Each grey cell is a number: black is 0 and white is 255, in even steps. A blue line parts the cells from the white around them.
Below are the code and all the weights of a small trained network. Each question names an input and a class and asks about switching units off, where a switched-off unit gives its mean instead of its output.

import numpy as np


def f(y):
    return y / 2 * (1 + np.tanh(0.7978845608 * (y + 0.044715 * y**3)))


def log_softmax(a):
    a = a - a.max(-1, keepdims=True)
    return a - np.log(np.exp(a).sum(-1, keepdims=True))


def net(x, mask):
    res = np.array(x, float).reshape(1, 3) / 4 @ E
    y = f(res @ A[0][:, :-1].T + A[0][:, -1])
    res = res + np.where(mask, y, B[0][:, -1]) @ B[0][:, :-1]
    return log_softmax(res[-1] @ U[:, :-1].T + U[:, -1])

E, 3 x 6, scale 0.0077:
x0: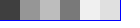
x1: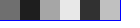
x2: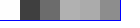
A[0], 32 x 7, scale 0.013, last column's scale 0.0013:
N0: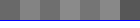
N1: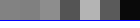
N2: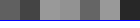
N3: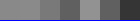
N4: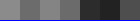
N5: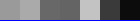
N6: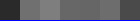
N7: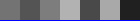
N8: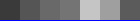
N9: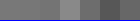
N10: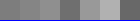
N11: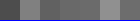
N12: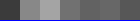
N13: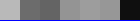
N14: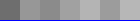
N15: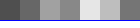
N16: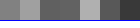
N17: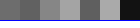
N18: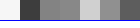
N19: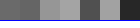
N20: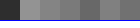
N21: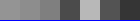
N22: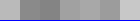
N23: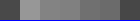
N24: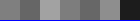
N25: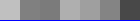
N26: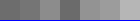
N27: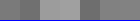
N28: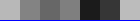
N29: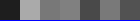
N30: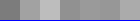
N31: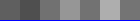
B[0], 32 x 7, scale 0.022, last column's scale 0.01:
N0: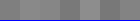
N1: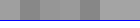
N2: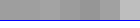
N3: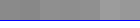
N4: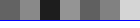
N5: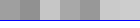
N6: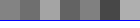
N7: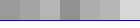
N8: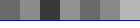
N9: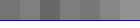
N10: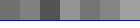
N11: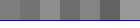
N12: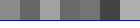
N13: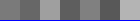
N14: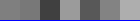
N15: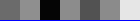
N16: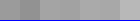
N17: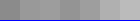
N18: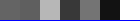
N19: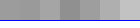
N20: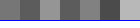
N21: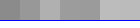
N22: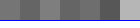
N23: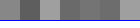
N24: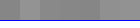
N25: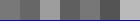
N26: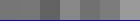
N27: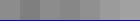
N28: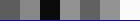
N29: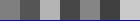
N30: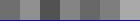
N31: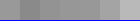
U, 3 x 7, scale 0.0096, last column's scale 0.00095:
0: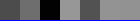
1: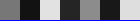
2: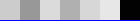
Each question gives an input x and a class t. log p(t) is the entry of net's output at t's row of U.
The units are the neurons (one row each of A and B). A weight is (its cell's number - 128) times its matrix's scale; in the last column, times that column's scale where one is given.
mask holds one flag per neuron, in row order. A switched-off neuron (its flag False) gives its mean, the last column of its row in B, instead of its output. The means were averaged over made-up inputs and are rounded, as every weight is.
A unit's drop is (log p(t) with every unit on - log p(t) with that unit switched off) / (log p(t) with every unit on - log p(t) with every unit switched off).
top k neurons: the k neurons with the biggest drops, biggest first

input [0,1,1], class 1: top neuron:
[N28]
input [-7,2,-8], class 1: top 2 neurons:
[N29; N6]
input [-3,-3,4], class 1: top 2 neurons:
[N15; N18]
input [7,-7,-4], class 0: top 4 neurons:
[N15; N8; N14; N7]
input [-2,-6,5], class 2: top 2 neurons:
[N5; N21]
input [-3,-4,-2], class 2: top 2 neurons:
[N15; N5]
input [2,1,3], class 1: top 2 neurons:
[N28; N4]
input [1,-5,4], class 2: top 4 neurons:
[N5; N21; N29; N16]
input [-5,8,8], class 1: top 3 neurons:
[N18; N25; N13]
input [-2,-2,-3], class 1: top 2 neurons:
[N15; N8]
